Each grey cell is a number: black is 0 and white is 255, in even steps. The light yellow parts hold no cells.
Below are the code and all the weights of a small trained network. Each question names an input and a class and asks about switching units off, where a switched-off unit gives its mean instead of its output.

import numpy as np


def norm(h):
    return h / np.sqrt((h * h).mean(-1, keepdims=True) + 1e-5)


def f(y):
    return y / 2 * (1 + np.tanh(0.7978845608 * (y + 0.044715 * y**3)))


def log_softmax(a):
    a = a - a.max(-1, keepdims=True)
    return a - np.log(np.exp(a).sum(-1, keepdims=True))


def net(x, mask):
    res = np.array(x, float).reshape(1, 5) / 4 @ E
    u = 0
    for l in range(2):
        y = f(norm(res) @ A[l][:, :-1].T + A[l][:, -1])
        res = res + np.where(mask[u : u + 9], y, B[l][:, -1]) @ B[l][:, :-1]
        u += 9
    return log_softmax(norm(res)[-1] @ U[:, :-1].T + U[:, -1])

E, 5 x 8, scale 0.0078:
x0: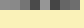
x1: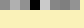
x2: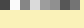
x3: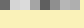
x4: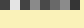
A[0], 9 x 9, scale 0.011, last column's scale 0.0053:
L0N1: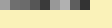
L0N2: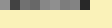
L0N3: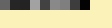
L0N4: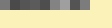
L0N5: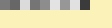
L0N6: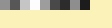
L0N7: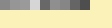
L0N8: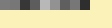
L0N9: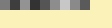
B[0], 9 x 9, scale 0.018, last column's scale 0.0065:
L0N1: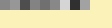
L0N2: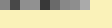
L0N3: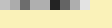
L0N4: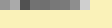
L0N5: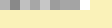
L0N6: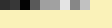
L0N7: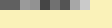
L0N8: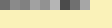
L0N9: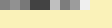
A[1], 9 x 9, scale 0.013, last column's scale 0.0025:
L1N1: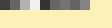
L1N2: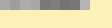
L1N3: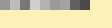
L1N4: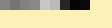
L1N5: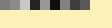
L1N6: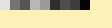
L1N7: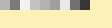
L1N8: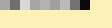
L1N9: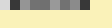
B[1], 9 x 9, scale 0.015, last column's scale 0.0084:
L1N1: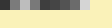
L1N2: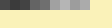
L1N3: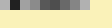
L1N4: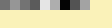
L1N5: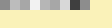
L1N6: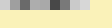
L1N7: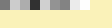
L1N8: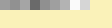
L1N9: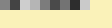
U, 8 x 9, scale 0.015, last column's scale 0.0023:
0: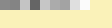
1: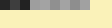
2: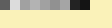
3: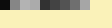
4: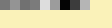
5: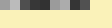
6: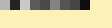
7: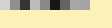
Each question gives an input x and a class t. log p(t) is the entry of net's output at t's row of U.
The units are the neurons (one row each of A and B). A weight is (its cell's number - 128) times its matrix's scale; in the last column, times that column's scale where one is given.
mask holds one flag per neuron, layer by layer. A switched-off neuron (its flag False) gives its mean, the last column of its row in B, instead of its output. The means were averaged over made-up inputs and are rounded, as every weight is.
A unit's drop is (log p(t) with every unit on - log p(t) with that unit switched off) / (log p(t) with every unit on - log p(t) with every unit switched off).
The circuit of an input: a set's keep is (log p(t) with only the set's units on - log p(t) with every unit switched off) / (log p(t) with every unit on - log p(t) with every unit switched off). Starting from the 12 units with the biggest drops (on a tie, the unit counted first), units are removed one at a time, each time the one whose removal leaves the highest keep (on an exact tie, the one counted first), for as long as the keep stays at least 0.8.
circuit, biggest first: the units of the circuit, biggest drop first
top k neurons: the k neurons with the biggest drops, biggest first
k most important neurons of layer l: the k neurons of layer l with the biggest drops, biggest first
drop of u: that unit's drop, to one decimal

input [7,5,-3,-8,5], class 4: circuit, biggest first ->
L0N8, L1N4
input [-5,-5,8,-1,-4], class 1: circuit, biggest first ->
L0N6
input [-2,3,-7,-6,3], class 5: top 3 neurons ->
L0N9, L0N1, L0N5
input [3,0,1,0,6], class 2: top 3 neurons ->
L0N5, L0N3, L1N5
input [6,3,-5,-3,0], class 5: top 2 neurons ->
L0N5, L0N4
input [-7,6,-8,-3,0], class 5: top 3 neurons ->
L0N9, L0N1, L0N4
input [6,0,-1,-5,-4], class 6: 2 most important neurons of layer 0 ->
L0N2, L0N3
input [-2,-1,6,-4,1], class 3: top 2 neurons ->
L0N7, L1N1
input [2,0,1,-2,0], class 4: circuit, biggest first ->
L0N8, L1N4
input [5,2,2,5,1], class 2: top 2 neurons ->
L0N5, L1N5
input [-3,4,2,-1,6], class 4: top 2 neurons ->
L0N3, L0N5
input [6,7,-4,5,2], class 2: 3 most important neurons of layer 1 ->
L1N5, L1N7, L1N8
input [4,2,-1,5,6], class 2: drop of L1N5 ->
0.3
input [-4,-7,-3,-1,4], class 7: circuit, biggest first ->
L0N3
